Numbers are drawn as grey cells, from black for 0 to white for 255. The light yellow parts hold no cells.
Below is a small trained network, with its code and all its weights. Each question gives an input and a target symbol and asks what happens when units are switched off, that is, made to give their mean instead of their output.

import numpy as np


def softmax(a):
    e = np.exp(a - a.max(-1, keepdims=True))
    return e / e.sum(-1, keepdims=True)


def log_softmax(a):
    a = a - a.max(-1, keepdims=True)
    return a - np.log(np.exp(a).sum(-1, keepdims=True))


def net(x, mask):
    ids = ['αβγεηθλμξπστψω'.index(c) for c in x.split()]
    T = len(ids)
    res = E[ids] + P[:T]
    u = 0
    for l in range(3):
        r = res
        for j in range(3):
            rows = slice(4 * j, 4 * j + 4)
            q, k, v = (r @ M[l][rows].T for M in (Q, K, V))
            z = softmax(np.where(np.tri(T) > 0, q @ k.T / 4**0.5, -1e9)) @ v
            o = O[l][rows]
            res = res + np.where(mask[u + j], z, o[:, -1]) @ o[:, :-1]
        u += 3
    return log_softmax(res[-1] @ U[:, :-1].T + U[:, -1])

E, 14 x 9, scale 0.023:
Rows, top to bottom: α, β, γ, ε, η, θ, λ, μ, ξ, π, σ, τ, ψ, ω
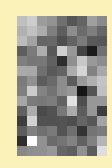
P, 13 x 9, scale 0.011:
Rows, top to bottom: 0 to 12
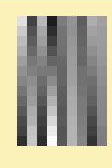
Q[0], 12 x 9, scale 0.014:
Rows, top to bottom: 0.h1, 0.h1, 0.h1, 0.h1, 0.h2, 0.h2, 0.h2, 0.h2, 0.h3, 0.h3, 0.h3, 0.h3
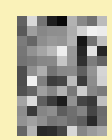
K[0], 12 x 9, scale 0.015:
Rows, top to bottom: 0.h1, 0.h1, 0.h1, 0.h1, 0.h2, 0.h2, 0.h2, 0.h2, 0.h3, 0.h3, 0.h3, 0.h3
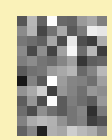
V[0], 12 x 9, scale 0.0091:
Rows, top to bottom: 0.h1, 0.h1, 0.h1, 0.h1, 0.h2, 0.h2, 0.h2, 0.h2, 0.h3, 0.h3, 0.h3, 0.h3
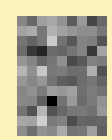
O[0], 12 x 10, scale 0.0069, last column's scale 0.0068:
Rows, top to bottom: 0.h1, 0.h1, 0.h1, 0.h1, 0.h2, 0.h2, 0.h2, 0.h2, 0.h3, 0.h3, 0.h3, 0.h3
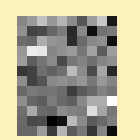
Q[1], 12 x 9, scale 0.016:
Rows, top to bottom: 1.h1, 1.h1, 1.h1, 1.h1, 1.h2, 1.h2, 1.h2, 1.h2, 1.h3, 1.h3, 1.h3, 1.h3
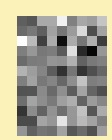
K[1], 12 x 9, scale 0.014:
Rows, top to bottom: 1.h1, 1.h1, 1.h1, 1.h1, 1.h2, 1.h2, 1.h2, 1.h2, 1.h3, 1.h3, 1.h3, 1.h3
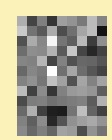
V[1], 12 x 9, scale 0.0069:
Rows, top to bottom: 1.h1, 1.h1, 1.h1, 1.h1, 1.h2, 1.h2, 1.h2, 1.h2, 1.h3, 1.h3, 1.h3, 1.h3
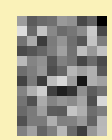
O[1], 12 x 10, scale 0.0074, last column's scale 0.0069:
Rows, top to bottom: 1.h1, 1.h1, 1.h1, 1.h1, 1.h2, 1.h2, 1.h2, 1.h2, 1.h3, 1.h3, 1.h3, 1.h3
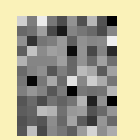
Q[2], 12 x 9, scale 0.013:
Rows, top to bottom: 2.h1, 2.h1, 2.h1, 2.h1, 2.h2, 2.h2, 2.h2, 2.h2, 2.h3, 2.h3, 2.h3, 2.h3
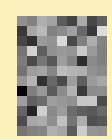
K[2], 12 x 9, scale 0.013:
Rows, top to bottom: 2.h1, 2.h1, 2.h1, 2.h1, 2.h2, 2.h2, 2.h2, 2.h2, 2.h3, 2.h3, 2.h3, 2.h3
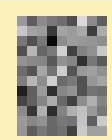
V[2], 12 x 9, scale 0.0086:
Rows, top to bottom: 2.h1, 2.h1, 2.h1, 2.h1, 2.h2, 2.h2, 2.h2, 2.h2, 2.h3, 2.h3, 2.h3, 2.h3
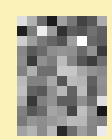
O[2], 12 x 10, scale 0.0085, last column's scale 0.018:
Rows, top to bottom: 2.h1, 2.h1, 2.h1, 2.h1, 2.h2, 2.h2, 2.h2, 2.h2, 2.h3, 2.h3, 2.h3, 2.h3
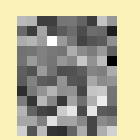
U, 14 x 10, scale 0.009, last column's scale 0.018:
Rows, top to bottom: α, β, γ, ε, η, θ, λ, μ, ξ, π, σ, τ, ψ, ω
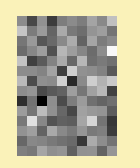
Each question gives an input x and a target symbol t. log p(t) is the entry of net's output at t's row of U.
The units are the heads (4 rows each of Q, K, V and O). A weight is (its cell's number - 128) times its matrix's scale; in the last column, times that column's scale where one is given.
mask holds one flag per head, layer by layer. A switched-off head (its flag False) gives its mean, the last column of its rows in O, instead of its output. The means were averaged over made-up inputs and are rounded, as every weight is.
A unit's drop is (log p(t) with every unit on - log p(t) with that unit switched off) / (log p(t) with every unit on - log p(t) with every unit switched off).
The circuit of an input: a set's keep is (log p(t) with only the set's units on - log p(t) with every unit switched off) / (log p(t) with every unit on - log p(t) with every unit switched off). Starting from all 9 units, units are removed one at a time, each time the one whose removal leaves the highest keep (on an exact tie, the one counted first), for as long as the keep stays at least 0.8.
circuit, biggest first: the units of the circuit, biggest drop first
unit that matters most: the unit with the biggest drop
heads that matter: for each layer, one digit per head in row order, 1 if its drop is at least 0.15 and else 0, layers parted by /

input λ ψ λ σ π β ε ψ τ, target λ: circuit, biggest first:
1.h1; 0.h1
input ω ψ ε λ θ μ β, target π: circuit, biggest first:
2.h3; 1.h2
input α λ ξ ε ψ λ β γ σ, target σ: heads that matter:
110 / 001 / 000
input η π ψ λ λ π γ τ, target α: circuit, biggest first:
2.h1; 1.h1
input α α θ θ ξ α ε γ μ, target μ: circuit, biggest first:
2.h1; 1.h1
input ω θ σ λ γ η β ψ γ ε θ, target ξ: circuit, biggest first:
0.h1
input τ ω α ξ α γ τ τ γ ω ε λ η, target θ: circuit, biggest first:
0.h3; 1.h2
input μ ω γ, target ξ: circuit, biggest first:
1.h1; 0.h2
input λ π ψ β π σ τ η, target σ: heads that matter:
100 / 000 / 000
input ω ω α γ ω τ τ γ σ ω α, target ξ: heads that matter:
001 / 101 / 000
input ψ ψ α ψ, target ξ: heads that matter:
100 / 000 / 000
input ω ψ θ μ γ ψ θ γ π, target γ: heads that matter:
101 / 000 / 001
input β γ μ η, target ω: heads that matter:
001 / 110 / 100
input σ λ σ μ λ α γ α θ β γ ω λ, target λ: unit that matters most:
0.h3
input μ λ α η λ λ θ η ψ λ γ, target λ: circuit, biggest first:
0.h1; 1.h1
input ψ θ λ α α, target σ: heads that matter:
001 / 110 / 001
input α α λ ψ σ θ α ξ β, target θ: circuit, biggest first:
0.h3; 1.h2
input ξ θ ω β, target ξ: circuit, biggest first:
0.h1; 1.h1
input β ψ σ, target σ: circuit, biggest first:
0.h1; 1.h2
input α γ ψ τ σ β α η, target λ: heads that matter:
101 / 100 / 001
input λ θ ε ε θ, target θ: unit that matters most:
1.h3
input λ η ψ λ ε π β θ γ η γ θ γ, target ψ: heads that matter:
001 / 000 / 010
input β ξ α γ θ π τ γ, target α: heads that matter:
000 / 000 / 100
